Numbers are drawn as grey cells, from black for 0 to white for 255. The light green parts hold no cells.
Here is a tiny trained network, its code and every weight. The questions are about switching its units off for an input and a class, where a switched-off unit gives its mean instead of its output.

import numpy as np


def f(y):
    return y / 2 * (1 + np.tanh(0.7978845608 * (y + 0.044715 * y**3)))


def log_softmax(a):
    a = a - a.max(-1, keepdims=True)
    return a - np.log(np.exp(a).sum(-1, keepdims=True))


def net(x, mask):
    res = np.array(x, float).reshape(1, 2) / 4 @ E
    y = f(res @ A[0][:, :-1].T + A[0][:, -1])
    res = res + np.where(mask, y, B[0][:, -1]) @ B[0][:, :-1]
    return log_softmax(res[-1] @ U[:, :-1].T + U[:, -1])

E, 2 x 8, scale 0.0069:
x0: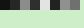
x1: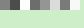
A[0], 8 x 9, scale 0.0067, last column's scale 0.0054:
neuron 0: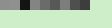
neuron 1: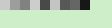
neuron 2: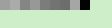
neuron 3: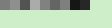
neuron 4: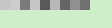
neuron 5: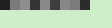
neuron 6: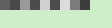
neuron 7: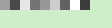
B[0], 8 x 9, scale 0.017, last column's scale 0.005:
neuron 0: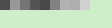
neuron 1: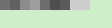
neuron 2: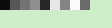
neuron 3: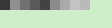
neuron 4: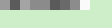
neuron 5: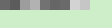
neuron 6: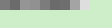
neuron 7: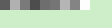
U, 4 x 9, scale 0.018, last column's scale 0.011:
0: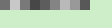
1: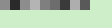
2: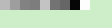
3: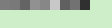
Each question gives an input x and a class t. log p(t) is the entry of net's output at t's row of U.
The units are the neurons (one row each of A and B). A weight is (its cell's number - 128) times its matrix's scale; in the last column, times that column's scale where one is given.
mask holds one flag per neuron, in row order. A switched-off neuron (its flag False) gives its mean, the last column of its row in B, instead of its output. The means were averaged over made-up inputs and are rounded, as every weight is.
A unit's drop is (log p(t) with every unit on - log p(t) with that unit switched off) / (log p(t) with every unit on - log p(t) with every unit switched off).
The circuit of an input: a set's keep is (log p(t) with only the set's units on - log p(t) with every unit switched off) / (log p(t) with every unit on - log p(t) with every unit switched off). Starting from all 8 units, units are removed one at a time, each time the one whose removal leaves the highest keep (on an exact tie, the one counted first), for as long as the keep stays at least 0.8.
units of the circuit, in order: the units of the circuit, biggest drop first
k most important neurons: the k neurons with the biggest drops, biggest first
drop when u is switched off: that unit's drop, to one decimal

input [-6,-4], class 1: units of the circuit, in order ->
(neuron 4)
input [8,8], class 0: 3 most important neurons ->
(neuron 7; neuron 4; neuron 1)
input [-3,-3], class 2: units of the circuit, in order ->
(neuron 5; neuron 7; neuron 6)
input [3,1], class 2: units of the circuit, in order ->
(neuron 1; neuron 3; neuron 0)
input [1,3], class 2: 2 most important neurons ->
(neuron 0; neuron 3)
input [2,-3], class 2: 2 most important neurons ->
(neuron 7; neuron 1)
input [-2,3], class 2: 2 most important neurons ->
(neuron 0; neuron 3)
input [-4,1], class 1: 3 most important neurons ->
(neuron 1; neuron 4; neuron 7)
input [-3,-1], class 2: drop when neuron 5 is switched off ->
0.3
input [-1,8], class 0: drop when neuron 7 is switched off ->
0.2
